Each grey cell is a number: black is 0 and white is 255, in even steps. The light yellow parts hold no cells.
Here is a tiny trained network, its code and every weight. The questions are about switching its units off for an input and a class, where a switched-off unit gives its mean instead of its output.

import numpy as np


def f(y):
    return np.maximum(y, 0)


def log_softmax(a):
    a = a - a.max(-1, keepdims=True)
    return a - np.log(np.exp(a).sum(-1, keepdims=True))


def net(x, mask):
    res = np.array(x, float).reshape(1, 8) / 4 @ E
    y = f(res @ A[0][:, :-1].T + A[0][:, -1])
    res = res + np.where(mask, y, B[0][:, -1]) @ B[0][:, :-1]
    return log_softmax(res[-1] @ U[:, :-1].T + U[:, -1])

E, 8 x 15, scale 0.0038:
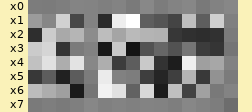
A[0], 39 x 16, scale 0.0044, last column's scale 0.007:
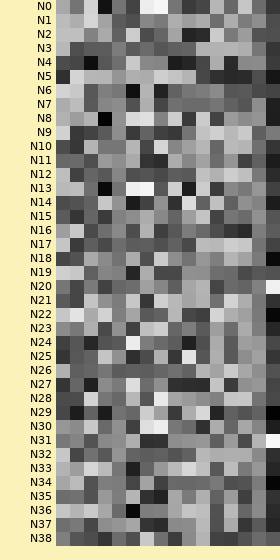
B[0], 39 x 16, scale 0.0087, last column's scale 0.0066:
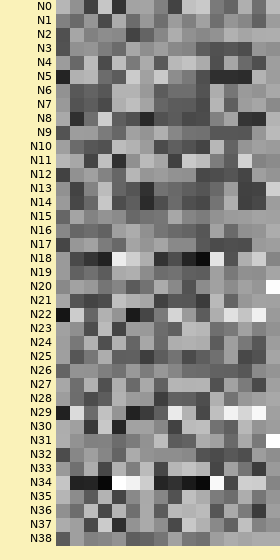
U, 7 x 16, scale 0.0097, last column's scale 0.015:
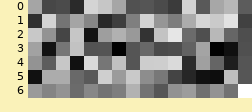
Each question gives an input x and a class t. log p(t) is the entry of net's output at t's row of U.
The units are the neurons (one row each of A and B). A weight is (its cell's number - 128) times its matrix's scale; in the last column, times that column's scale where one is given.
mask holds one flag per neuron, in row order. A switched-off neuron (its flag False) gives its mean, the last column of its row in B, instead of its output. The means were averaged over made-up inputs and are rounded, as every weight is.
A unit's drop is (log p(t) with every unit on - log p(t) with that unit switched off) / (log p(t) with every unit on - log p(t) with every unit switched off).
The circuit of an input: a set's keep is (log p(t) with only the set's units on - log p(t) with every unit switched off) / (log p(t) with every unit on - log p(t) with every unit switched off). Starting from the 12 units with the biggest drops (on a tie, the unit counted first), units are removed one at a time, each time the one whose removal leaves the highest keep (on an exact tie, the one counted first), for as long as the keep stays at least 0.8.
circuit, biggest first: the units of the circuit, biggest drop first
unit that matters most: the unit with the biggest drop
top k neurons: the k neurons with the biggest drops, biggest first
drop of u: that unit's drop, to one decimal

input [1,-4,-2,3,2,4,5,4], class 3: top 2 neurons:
[N13, N0]
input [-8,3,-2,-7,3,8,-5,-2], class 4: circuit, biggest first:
[N27, N4]
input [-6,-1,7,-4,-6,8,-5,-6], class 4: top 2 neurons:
[N27, N4]
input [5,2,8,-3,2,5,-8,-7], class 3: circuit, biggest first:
[N25]
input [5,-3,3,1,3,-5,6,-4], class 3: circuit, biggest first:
[N13, N8]
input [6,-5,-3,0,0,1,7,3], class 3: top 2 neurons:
[N13, N8]
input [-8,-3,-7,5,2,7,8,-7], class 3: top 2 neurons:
[N13, N8]
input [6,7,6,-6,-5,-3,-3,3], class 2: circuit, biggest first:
[N30, N0]
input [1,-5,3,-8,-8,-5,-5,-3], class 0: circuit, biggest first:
[N21, N10]
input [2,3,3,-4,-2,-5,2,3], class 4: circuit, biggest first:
[N33, N31]
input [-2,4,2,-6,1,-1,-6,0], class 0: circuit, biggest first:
[N28, N21]
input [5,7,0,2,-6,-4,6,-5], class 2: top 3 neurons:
[N0, N30, N23]
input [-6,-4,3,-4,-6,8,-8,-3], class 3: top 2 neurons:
[N25, N14]
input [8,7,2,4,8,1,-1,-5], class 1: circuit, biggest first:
[N22]
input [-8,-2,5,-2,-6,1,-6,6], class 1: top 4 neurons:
[N29, N13, N8, N20]
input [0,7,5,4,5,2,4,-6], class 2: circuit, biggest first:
[N0, N30]
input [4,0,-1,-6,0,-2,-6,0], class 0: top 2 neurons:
[N13, N21]
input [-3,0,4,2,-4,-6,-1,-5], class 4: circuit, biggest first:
[N36, N33]
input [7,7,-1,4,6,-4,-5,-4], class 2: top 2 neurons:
[N30, N0]
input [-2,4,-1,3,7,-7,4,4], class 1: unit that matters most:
N22
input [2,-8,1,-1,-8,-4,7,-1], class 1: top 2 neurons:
[N29, N15]
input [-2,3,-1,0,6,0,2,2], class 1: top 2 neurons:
[N22, N2]
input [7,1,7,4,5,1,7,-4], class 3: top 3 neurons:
[N13, N8, N9]
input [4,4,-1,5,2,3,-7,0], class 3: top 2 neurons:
[N14, N25]
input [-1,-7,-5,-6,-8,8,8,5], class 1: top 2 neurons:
[N29, N15]
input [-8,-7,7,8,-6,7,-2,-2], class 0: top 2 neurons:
[N16, N34]
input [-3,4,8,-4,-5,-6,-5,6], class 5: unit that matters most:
N5
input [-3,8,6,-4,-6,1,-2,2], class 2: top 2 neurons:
[N0, N30]
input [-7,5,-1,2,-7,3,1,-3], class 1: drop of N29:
0.2
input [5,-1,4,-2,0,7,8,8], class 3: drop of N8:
0.5
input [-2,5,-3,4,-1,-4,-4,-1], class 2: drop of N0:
0.4
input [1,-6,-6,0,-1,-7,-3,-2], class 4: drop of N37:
-0.1
